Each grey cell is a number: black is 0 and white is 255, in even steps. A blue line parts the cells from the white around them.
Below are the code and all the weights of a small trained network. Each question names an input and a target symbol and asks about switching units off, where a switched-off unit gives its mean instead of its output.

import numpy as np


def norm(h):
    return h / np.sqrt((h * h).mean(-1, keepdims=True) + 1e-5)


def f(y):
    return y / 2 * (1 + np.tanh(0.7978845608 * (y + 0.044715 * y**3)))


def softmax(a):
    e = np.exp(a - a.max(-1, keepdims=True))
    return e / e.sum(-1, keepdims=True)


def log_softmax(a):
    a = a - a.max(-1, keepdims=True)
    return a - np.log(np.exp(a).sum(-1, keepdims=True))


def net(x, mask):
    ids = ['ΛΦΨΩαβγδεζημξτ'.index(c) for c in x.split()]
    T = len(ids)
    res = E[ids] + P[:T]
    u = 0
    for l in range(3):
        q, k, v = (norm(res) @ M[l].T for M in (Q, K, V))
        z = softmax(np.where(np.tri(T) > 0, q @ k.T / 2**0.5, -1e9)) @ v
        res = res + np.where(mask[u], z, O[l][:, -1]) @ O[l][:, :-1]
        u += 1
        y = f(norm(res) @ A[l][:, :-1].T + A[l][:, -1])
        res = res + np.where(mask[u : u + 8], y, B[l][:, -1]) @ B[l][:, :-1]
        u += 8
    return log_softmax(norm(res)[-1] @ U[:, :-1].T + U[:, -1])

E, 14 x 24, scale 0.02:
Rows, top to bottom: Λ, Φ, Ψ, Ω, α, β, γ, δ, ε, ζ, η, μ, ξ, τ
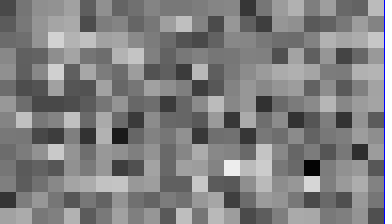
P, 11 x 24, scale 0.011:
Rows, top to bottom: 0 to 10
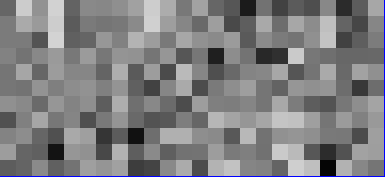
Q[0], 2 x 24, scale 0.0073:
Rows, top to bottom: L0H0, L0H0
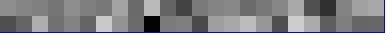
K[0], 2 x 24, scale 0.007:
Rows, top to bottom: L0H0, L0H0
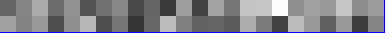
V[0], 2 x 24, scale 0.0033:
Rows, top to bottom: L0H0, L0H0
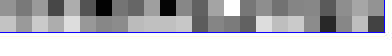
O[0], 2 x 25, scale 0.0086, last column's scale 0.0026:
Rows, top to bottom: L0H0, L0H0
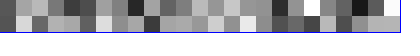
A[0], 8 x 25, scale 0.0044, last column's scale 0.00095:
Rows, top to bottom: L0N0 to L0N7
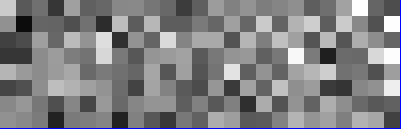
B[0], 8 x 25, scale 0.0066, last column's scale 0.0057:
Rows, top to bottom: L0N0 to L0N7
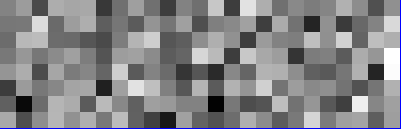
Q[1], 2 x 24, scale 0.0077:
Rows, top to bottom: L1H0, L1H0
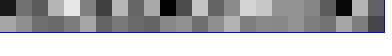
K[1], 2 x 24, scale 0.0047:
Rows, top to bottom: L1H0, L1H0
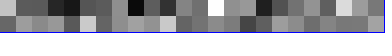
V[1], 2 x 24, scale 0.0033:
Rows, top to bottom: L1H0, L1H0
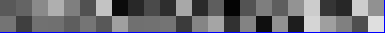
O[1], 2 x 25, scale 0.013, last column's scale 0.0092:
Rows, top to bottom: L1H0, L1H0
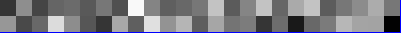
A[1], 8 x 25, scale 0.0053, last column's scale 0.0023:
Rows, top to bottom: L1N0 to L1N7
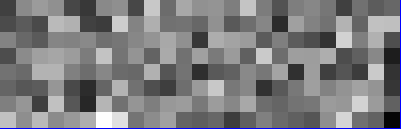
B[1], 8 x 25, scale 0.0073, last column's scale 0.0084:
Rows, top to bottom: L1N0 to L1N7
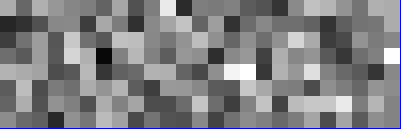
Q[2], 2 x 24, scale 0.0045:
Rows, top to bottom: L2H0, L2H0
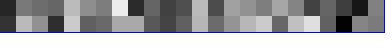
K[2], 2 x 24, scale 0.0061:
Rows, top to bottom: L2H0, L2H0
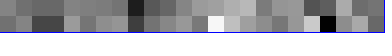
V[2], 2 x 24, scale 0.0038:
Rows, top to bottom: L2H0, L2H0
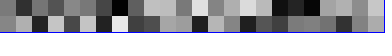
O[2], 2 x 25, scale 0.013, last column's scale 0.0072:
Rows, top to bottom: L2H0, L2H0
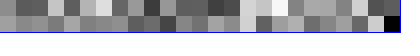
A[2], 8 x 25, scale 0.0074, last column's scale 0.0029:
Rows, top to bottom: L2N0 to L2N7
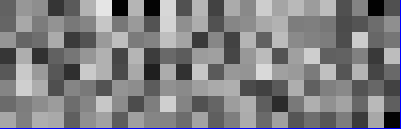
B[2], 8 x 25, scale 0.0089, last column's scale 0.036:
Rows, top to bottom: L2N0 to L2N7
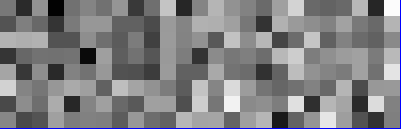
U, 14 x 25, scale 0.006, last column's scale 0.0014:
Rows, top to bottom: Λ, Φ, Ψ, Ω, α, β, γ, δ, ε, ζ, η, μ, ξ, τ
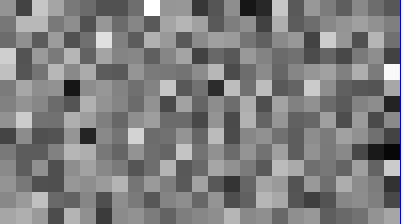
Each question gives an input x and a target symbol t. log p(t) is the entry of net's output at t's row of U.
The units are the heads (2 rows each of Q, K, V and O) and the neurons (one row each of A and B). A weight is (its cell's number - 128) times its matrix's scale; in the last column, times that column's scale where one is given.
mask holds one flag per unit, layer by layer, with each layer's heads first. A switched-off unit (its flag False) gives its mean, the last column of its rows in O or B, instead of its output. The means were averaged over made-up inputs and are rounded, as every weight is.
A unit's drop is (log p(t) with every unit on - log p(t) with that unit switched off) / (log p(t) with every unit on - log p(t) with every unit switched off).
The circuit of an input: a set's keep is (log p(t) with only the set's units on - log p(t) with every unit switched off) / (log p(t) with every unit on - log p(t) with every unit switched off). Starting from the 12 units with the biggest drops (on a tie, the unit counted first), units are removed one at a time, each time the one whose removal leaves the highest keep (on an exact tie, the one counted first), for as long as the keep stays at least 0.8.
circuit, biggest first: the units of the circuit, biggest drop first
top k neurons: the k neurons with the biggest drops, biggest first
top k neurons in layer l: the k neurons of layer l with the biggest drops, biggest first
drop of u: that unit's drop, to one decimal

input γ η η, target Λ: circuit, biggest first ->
[L1H0, L2N0]
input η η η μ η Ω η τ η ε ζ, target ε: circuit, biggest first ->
[L1H0, L0N7, L2N0]
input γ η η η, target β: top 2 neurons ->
[L2N2, L2N0]
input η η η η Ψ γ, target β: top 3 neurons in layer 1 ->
[L1N5, L1N3, L1N0]
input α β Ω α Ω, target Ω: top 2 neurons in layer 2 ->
[L2N0, L2N1]
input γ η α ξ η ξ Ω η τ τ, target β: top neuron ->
[L2N2]
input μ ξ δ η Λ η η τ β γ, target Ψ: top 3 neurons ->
[L2N6, L1N6, L2N0]
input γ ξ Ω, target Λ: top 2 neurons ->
[L2N0, L0N1]
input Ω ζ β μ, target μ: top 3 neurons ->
[L2N0, L2N4, L1N7]
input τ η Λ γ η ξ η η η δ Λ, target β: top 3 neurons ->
[L2N2, L2N0, L2N4]
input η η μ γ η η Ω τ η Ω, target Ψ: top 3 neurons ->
[L2N6, L1N0, L2N0]
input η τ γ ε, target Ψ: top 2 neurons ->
[L2N6, L1N6]
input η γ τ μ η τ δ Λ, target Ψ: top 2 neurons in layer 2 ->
[L2N6, L2N0]
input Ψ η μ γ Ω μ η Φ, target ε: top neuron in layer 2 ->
[L2N0]
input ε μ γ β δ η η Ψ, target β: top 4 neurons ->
[L2N2, L2N0, L2N4, L1N4]
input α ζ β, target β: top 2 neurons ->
[L2N2, L2N0]
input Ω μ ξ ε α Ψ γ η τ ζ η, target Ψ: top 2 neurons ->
[L2N6, L1N0]
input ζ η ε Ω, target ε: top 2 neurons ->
[L0N7, L2N0]
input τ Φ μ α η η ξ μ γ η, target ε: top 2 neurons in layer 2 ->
[L2N0, L2N4]
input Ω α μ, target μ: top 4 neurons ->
[L2N0, L2N4, L1N7, L0N4]
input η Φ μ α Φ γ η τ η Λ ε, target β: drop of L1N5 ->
0.1
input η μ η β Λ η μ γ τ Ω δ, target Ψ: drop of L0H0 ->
0.2
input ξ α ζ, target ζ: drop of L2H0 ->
0.1
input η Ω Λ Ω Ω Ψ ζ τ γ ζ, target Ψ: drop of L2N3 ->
0.0
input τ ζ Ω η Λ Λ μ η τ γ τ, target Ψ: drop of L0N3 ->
0.0
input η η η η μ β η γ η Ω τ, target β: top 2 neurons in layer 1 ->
[L1N3, L1N0]
